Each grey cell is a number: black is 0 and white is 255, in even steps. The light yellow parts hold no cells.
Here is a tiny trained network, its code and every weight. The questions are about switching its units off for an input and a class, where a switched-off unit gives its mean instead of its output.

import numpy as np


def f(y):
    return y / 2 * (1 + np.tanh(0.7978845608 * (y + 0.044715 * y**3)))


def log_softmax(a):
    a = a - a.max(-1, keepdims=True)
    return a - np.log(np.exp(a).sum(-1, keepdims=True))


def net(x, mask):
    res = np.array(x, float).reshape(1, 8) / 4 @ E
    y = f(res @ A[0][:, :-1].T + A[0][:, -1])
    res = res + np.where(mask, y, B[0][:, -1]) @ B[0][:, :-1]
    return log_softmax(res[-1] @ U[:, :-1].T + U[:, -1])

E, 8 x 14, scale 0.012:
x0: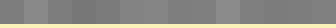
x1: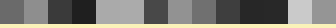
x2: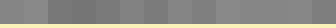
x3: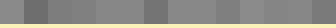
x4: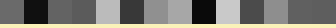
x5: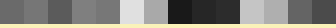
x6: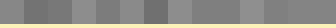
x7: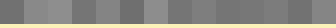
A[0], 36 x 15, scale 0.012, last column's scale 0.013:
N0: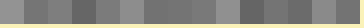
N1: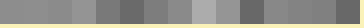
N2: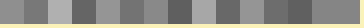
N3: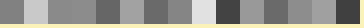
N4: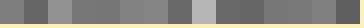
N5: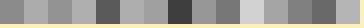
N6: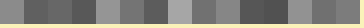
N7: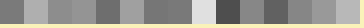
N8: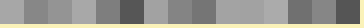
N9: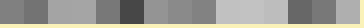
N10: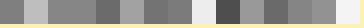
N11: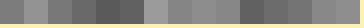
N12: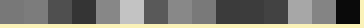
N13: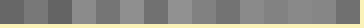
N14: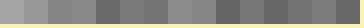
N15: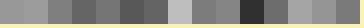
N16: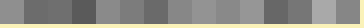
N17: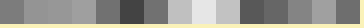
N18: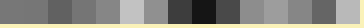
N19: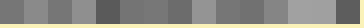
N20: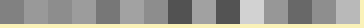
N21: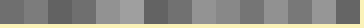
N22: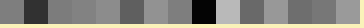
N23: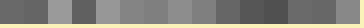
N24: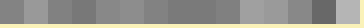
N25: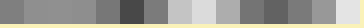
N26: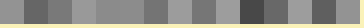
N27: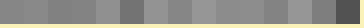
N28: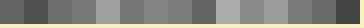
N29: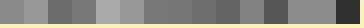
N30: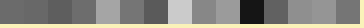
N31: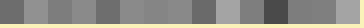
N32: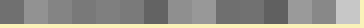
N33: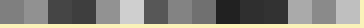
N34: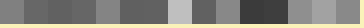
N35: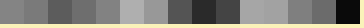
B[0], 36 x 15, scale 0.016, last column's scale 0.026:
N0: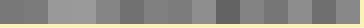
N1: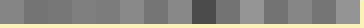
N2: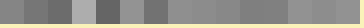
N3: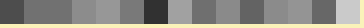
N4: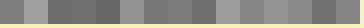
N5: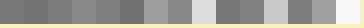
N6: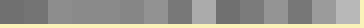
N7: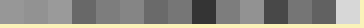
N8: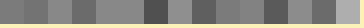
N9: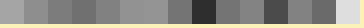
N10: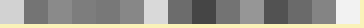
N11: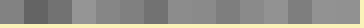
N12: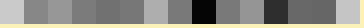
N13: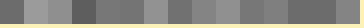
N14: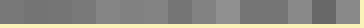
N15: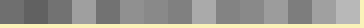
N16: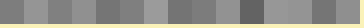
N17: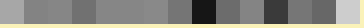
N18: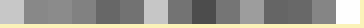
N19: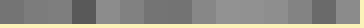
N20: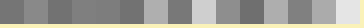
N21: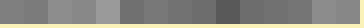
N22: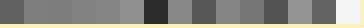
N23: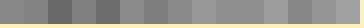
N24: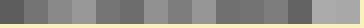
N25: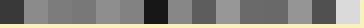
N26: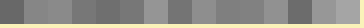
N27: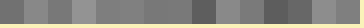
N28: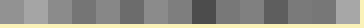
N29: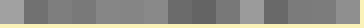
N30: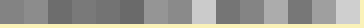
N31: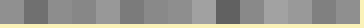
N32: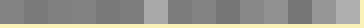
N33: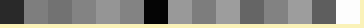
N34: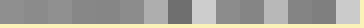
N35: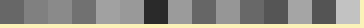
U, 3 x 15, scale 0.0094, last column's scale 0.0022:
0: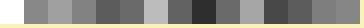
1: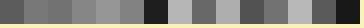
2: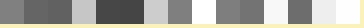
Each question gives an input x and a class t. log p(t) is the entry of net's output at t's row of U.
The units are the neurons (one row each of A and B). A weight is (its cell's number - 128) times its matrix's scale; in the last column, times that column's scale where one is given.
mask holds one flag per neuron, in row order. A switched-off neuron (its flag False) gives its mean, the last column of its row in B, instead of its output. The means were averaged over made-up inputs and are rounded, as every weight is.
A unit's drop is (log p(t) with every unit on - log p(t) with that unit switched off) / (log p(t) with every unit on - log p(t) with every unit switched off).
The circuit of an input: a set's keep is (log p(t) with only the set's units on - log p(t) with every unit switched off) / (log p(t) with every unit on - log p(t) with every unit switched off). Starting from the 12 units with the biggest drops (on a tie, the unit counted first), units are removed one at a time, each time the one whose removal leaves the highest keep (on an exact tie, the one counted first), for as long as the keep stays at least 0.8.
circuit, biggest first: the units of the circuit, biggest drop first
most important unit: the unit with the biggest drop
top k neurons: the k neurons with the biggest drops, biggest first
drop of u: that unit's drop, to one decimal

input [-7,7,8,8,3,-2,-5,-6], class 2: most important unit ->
N30
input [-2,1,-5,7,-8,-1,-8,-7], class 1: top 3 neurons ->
N3, N18, N12
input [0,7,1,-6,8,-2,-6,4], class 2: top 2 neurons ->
N30, N34
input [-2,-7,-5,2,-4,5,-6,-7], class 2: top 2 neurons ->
N5, N20
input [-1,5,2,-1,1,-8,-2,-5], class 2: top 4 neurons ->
N30, N34, N15, N22
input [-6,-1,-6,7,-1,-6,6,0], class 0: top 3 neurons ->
N33, N17, N22
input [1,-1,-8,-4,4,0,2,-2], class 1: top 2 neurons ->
N10, N18
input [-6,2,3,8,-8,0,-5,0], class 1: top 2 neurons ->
N3, N18
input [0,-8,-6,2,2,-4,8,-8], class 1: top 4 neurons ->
N25, N10, N18, N12
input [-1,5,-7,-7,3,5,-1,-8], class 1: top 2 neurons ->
N33, N10
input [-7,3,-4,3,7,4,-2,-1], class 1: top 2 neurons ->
N10, N22
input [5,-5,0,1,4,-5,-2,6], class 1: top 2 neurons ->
N25, N10
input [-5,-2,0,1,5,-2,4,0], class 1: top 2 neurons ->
N18, N10
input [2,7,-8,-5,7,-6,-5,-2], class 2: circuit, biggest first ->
N30
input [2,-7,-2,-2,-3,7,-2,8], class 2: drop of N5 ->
0.7
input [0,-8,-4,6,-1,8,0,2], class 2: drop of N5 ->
0.9
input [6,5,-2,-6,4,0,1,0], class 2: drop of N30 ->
0.2
